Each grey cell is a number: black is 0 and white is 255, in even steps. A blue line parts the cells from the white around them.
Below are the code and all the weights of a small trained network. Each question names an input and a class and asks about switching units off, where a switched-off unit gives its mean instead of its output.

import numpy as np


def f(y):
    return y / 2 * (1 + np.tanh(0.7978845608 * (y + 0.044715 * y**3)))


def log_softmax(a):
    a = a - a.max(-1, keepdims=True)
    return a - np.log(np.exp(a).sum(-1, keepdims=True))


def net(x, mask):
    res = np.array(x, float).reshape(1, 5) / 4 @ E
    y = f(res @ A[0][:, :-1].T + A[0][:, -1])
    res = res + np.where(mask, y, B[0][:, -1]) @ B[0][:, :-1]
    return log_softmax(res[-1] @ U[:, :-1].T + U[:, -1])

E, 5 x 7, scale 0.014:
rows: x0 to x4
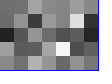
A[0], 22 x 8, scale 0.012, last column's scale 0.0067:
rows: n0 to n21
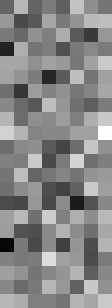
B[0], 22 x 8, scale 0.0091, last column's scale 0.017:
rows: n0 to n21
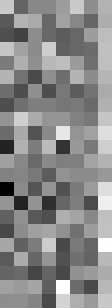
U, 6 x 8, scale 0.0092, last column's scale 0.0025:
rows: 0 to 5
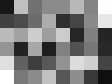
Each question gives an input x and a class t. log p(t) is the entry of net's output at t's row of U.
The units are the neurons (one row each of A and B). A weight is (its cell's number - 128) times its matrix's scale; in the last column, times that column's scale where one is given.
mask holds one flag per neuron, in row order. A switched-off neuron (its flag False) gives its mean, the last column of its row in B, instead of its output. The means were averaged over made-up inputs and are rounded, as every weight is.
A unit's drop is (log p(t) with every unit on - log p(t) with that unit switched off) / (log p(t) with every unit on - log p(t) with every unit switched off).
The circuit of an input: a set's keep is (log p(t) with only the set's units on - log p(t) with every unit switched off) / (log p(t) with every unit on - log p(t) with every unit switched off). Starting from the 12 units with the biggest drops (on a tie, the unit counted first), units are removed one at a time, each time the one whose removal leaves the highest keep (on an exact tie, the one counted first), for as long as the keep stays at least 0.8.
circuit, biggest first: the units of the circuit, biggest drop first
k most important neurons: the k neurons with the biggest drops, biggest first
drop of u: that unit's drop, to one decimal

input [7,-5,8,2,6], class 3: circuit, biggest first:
[n14]
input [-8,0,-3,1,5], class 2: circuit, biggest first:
[n13 n5]
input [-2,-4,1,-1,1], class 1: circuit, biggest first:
[n9 n21]
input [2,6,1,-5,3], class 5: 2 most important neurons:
[n17 n3]
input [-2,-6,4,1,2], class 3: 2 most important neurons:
[n14 n17]
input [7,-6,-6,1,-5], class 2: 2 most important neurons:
[n20 n8]
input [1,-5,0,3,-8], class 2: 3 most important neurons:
[n20 n8 n19]
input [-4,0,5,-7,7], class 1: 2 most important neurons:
[n13 n10]
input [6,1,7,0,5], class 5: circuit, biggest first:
[n13 n17]
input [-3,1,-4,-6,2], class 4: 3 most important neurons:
[n0 n5 n21]
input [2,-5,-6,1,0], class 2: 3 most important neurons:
[n20 n8 n19]
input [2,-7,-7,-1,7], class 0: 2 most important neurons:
[n13 n10]
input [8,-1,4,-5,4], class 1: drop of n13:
0.1
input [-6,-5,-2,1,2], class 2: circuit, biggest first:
[n20]
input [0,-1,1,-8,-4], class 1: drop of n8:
0.1
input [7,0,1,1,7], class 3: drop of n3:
0.2
